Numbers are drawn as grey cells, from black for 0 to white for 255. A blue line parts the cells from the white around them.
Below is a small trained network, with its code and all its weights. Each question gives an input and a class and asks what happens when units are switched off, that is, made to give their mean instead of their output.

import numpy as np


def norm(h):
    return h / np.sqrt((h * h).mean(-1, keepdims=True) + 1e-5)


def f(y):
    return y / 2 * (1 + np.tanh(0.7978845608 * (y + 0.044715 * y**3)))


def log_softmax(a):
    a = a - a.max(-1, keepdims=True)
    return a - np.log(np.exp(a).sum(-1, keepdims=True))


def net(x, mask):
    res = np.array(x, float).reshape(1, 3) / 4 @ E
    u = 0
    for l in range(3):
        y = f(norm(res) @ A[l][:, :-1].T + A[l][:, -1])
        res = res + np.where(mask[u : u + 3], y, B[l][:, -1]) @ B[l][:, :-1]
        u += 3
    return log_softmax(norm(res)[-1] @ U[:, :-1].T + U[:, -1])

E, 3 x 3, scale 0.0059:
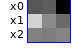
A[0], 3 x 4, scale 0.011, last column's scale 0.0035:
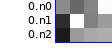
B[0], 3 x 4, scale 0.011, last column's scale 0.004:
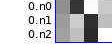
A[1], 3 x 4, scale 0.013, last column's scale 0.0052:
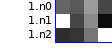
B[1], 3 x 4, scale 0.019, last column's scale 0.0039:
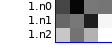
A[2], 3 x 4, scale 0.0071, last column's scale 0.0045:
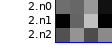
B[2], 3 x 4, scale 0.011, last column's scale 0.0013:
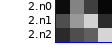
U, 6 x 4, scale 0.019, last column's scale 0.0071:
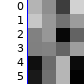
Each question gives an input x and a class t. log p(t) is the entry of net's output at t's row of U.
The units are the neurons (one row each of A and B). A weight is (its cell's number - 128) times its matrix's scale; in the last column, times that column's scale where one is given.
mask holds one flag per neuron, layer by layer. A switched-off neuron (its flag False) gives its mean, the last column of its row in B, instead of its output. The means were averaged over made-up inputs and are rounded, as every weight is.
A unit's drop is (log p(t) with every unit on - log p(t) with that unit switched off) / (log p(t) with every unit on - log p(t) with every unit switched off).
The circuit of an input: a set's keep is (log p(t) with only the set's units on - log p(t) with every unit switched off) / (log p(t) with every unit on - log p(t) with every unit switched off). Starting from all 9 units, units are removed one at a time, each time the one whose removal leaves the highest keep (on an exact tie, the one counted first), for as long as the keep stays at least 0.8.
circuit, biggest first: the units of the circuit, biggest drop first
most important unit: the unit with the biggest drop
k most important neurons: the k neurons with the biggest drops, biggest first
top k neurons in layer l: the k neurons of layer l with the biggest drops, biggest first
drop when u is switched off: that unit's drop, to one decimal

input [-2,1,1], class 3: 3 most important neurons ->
[0.n2, 1.n0, 0.n1]
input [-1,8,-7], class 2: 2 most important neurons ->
[1.n1, 1.n2]
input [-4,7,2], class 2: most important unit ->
1.n1
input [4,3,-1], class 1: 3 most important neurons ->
[1.n2, 0.n2, 0.n1]
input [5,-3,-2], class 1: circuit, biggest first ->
[1.n2, 1.n1]
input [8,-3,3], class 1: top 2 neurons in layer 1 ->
[1.n2, 1.n1]
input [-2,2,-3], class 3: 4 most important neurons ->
[0.n2, 0.n1, 1.n0, 1.n2]
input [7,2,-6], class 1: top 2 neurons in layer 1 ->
[1.n2, 1.n1]
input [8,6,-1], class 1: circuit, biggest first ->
[1.n2, 0.n2, 0.n1]
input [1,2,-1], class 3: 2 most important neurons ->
[0.n2, 0.n1]
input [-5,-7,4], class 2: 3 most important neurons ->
[1.n2, 0.n2, 0.n1]
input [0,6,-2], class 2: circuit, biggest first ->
[1.n1, 1.n2]
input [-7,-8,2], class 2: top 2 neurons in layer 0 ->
[0.n2, 0.n1]
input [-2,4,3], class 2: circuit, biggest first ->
[1.n1]
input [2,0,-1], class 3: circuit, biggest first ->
[0.n2, 0.n1, 1.n0]
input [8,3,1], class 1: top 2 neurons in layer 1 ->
[1.n2, 1.n1]
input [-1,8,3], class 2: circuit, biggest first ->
[1.n1, 1.n2]
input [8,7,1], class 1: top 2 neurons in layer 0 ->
[0.n2, 0.n1]
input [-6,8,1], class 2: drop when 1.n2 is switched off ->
0.9
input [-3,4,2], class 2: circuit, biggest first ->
[1.n1]
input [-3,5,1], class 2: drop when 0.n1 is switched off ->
-0.1
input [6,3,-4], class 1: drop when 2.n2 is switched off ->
0.0
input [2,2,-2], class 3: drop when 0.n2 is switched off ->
0.8
